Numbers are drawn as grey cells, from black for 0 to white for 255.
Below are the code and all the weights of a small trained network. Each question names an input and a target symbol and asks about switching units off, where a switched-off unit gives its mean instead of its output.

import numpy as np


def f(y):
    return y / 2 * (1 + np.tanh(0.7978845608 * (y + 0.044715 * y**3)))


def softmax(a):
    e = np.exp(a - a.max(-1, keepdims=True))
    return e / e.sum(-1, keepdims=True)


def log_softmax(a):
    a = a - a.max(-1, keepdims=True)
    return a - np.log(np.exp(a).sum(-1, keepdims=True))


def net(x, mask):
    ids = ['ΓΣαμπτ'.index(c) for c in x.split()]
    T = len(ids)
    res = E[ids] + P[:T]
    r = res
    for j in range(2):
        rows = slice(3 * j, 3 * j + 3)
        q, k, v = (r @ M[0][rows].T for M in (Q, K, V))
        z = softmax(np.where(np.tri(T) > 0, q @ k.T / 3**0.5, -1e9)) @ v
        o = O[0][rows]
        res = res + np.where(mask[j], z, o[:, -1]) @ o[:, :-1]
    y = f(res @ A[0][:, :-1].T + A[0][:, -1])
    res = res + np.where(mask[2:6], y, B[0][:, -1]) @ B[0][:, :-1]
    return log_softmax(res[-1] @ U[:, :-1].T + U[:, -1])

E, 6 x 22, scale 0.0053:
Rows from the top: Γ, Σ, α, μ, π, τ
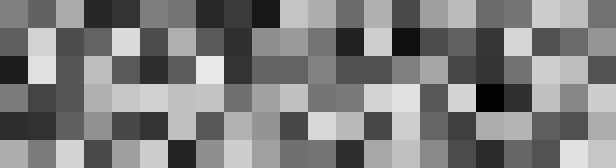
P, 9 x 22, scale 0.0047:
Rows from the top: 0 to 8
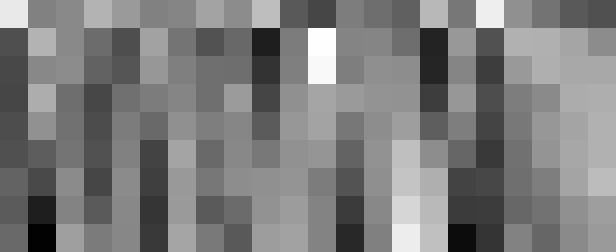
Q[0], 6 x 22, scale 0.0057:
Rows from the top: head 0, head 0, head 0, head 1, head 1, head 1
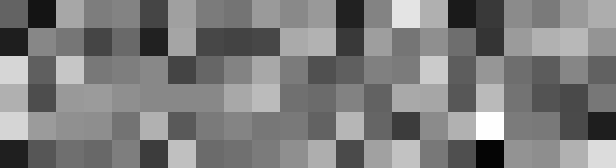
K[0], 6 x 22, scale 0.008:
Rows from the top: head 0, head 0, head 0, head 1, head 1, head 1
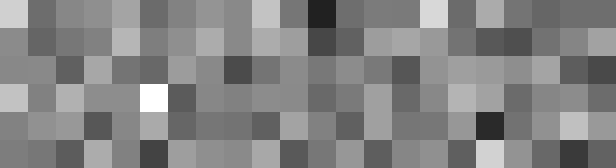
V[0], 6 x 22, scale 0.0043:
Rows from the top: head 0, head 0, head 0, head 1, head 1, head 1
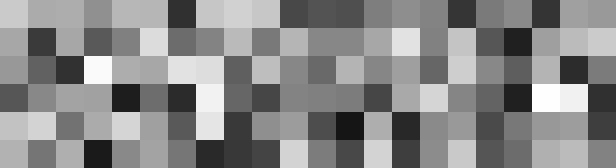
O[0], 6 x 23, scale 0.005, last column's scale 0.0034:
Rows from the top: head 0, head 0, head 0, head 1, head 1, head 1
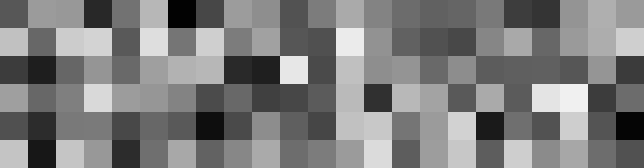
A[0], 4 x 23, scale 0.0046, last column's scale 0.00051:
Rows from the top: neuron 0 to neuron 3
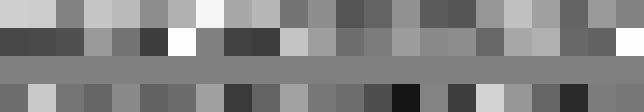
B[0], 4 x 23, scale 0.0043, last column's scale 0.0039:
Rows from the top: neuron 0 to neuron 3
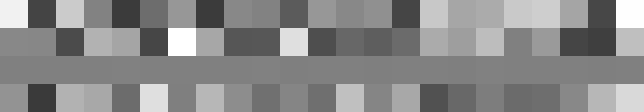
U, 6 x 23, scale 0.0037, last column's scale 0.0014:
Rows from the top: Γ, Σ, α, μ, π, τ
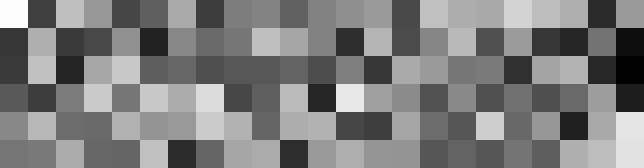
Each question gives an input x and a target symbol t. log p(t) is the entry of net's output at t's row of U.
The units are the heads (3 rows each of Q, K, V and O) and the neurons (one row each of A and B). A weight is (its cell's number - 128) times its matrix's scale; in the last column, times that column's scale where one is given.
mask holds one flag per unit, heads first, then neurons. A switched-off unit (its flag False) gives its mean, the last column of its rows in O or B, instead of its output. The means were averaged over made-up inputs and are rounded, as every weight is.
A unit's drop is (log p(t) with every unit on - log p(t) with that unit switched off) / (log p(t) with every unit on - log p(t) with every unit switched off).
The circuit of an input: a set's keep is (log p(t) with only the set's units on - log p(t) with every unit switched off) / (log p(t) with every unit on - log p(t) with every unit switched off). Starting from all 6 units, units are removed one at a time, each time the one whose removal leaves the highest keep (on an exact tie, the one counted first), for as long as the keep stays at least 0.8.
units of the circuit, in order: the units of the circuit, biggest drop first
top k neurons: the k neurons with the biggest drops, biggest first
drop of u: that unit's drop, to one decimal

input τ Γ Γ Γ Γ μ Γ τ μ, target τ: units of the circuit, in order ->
head 0; neuron 1
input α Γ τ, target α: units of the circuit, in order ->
head 1; head 0
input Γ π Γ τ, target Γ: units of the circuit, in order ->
neuron 0; head 0; head 1
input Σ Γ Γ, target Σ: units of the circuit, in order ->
head 1; head 0; neuron 0
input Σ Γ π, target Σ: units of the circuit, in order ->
head 0; head 1
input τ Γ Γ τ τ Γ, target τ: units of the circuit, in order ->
head 0
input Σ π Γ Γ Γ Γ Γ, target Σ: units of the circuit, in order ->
head 0; head 1; neuron 0
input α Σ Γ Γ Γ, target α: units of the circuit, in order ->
head 1; neuron 0; head 0
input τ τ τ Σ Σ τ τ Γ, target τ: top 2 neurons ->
neuron 1; neuron 0
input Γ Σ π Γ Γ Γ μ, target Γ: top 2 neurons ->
neuron 0; neuron 3
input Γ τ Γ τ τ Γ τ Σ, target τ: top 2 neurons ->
neuron 1; neuron 0
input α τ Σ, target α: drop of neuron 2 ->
0.0
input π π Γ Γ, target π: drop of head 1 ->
0.7
